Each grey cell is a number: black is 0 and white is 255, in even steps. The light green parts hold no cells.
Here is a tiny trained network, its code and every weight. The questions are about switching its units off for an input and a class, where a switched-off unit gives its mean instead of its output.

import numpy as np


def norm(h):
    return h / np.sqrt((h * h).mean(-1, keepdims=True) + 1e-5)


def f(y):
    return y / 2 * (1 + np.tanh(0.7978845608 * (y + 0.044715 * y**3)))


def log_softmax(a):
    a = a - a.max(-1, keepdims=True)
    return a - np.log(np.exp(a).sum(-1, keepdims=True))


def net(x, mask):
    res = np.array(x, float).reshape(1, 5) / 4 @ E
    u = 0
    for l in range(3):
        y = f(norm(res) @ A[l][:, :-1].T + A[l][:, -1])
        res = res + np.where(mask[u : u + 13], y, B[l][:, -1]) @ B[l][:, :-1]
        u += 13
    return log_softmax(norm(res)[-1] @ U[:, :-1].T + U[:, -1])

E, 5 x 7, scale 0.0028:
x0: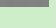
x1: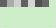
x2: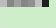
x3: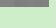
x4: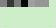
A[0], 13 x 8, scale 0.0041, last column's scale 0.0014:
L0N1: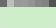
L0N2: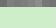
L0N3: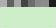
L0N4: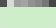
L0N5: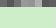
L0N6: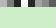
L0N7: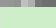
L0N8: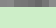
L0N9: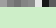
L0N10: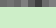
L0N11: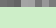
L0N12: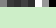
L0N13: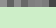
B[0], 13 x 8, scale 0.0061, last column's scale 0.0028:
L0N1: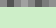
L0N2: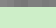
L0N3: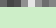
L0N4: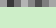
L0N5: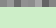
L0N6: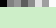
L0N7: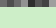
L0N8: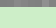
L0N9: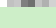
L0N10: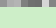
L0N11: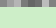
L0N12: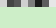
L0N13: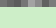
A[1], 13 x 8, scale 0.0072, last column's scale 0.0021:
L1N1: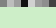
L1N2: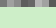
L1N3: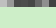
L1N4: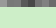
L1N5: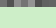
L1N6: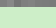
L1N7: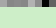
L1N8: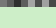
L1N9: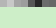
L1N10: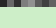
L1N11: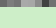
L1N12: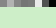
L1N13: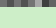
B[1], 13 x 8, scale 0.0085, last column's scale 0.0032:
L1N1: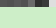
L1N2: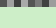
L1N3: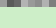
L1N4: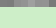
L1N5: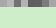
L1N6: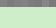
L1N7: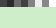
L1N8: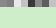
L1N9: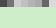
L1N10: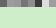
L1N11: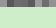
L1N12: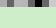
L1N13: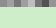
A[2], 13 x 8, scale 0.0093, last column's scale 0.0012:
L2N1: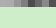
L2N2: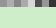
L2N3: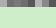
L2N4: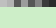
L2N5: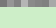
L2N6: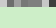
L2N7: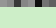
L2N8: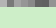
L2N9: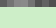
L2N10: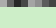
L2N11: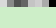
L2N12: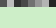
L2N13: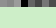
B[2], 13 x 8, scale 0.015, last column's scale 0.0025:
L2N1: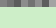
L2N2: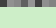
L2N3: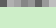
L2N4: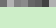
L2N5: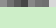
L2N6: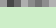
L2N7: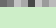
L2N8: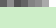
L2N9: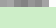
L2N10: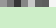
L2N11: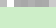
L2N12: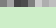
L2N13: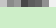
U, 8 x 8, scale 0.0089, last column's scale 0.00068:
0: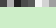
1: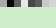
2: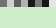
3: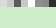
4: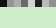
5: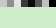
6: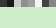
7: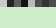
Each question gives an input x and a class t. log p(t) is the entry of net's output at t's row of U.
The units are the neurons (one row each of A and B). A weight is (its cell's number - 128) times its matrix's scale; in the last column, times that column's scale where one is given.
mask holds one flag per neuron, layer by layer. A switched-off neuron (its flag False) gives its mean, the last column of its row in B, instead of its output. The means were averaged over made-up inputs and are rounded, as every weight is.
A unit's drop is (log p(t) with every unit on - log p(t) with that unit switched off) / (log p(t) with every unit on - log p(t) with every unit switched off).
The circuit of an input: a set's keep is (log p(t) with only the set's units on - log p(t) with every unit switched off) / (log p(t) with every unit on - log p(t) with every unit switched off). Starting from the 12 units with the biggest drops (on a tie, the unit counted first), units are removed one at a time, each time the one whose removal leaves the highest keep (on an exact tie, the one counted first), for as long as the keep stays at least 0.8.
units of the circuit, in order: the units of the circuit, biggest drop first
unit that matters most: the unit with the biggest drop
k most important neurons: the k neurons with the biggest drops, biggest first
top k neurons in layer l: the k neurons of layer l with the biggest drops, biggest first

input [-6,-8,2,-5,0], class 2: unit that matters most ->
L0N6
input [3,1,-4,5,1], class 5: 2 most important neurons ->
L0N12; L0N7
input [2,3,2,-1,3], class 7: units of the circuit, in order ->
L0N6; L1N1; L0N12
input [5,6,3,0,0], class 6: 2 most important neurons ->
L0N6; L1N9
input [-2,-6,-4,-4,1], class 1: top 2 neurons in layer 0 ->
L0N12; L0N9
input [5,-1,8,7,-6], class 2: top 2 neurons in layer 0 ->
L0N12; L0N6
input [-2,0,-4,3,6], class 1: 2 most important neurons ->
L0N6; L1N8
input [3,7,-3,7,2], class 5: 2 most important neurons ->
L0N12; L2N13
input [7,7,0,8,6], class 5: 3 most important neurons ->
L2N13; L2N7; L0N9
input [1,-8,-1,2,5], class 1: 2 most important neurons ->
L0N12; L1N8
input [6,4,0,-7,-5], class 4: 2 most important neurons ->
L1N9; L0N9
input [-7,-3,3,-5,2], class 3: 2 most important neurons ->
L0N12; L2N11
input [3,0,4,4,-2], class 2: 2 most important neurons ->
L0N12; L1N2
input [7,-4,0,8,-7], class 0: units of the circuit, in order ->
L0N6
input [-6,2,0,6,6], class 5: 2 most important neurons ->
L0N9; L1N8
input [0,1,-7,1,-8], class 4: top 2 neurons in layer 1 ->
L1N7; L1N9
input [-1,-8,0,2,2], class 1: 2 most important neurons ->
L0N12; L0N9
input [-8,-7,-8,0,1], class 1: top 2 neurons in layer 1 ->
L1N8; L1N7
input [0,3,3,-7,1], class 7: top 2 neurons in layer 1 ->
L1N7; L1N1
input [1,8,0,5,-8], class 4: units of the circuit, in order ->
L2N2
